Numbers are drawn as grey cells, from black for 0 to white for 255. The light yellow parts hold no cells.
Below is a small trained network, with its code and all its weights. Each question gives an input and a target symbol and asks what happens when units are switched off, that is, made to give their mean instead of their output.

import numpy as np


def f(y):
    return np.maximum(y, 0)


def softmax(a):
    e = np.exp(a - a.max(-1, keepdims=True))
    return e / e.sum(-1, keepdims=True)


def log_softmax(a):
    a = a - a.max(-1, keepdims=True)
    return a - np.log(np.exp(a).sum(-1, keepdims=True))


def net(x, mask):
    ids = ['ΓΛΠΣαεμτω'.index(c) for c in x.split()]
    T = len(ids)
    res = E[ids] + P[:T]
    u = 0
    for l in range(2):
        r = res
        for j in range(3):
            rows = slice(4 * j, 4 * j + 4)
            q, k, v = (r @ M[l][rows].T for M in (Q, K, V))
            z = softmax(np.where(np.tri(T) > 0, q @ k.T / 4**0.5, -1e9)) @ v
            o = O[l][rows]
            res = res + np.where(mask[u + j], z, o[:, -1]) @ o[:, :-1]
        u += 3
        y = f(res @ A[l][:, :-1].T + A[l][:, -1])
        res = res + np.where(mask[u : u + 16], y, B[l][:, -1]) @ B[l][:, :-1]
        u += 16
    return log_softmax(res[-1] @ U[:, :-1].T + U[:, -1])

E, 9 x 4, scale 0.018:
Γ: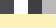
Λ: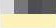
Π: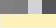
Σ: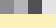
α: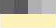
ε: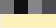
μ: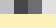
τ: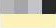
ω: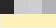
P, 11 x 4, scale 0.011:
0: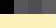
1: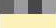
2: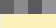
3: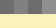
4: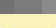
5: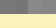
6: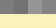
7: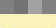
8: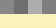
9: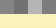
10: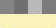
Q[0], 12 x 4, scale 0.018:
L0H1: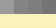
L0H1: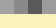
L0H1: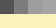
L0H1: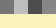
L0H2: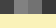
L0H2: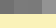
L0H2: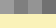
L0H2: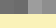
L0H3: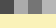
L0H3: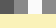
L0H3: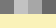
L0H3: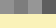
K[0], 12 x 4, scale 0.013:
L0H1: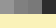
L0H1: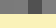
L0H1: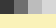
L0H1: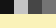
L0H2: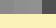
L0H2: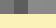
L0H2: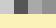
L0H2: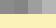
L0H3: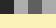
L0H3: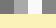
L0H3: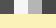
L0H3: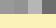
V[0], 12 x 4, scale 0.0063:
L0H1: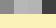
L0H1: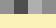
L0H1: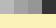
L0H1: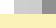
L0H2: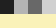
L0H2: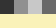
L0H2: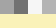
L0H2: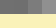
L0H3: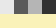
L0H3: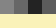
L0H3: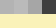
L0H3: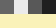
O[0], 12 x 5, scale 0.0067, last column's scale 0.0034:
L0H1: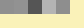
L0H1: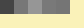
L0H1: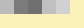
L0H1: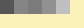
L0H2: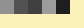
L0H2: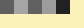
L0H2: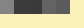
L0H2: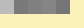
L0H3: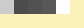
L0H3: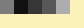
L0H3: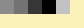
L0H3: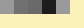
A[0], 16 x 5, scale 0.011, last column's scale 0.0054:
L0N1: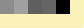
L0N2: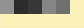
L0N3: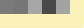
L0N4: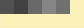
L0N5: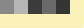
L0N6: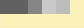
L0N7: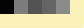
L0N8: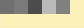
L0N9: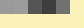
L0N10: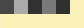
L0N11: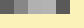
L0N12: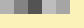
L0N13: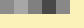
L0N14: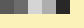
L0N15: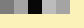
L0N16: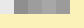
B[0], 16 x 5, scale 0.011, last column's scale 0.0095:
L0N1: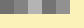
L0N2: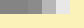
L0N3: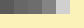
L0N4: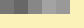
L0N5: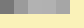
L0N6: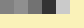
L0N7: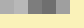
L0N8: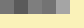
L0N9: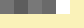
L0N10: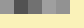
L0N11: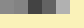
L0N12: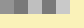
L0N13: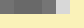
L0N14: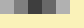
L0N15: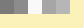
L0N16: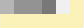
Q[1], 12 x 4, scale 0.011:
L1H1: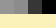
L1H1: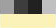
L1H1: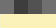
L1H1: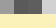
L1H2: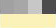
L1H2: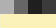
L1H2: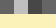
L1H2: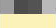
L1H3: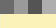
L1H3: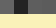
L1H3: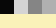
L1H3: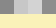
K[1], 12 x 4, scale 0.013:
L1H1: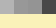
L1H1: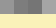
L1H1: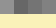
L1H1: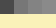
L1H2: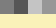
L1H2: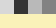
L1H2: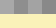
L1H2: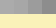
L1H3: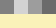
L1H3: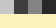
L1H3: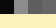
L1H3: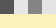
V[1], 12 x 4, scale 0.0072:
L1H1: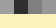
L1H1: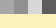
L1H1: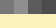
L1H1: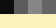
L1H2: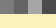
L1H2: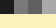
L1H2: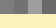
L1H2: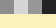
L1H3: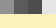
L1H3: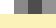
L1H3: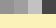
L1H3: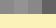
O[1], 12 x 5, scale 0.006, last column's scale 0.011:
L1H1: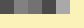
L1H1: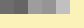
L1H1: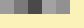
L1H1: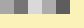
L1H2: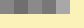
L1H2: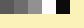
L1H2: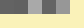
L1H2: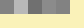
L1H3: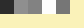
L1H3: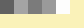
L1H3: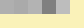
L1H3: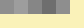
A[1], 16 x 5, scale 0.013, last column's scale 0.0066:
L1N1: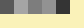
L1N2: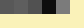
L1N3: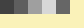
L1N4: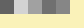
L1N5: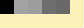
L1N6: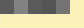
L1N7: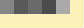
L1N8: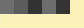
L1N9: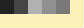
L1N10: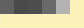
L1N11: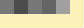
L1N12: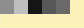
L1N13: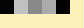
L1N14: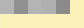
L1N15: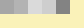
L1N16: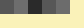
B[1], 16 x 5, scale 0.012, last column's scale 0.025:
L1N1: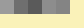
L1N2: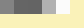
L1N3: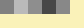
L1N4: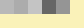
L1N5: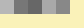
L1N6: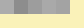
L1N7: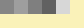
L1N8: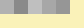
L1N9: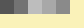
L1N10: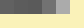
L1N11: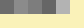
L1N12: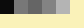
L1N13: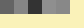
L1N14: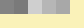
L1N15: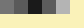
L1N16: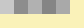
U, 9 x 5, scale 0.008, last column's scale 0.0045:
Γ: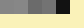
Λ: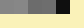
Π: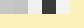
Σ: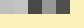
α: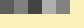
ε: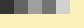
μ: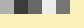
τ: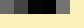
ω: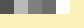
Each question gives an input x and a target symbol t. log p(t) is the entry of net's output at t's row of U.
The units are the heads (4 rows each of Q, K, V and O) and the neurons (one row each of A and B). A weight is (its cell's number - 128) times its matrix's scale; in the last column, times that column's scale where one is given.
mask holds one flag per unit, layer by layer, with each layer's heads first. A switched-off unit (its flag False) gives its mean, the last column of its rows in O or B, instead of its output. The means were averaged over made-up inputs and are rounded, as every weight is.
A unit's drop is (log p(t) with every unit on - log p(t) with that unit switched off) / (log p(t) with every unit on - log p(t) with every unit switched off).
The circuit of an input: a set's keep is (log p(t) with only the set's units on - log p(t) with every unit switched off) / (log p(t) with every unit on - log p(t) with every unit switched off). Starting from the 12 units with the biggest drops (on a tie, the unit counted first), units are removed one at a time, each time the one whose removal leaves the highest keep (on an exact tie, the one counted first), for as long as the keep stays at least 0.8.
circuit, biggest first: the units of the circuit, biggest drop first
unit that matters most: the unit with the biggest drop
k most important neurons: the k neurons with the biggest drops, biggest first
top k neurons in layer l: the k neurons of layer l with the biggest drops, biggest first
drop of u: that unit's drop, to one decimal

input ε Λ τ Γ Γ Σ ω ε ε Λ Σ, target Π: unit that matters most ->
L1N4
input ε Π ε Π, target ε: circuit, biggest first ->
[L1H2, L0N16, L1N9]
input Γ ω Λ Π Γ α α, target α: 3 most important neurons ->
[L1N12, L1N2, L0N14]
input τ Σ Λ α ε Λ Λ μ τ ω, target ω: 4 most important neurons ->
[L1N12, L0N14, L0N11, L1N4]
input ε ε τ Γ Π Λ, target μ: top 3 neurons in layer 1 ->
[L1N14, L1N15, L1N7]
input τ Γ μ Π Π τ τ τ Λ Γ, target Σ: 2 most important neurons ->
[L1N15, L0N10]
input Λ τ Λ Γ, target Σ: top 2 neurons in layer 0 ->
[L0N15, L0N7]
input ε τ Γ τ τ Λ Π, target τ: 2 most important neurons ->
[L0N15, L1N14]
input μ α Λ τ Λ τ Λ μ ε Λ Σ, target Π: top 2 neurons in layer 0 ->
[L0N15, L0N6]
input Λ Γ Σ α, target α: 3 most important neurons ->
[L1N12, L0N14, L0N11]
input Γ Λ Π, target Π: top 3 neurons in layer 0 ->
[L0N7, L0N15, L0N14]
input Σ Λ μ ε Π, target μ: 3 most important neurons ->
[L1N5, L0N16, L0N3]
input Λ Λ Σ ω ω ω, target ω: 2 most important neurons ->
[L1N12, L0N7]
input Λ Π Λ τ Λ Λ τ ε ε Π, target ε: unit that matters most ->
L1H2
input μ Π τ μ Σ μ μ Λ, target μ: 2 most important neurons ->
[L1N14, L1N15]
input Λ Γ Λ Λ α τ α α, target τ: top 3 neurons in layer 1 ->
[L1N12, L1N14, L1N10]
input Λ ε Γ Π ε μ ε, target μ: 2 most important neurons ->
[L0N15, L0N14]
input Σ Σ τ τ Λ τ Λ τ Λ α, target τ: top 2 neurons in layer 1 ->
[L1N14, L1N10]
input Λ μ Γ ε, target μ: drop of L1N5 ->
0.1
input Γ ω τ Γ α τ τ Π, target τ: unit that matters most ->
L0H3
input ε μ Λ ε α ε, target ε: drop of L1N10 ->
0.0
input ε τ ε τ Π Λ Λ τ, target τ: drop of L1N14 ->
0.2
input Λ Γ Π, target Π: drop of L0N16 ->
-0.2
